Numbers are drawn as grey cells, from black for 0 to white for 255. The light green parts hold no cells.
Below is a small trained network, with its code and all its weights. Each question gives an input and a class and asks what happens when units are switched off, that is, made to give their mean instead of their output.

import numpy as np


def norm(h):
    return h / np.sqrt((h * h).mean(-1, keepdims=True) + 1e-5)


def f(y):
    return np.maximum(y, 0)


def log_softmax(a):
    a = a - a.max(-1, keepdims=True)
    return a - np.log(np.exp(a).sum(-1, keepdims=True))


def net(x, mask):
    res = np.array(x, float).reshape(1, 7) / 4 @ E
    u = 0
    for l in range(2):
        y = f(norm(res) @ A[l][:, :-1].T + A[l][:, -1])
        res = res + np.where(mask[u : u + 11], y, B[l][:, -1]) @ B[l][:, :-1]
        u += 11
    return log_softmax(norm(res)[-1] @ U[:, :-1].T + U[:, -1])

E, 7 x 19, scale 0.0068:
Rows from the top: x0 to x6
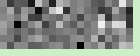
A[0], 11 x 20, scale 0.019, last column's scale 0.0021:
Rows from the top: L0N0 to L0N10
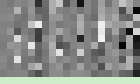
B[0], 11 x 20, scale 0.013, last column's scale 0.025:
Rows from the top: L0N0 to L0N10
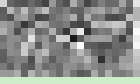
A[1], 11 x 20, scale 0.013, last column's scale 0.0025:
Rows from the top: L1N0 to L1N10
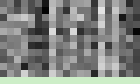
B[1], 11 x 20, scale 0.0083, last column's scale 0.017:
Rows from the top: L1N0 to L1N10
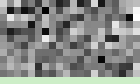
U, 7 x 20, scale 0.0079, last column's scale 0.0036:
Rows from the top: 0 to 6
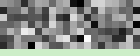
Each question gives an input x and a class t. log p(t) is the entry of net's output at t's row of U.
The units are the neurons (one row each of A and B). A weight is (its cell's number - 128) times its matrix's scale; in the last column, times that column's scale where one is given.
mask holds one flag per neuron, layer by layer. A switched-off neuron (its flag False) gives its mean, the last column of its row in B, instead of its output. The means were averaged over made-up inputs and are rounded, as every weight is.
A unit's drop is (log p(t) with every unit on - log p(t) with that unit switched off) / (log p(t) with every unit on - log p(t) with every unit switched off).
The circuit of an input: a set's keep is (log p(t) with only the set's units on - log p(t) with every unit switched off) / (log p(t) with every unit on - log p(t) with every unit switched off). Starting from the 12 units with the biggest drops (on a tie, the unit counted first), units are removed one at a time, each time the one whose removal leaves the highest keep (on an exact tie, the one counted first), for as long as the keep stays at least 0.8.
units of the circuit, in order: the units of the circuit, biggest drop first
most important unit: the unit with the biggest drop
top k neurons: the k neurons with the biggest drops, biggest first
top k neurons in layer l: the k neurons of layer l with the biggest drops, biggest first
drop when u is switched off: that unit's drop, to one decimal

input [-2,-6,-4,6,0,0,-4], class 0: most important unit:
L0N3
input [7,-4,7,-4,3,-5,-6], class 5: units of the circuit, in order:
L0N4; L0N6; L0N3
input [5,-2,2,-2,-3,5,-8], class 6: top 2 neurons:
L0N4; L0N0
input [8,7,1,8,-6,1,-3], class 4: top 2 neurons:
L0N7; L0N0
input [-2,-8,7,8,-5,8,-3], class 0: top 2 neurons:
L0N3; L0N0
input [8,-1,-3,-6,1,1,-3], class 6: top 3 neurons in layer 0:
L0N5; L0N4; L0N0
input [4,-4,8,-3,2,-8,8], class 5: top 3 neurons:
L0N5; L0N3; L0N4
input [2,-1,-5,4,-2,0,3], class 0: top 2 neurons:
L0N3; L0N4
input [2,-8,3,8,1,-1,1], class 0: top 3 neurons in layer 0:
L0N3; L0N0; L0N6
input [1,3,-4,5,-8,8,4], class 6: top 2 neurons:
L0N4; L0N7
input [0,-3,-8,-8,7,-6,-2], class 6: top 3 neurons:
L0N8; L0N4; L0N9
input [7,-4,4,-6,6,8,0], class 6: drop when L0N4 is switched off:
1.0
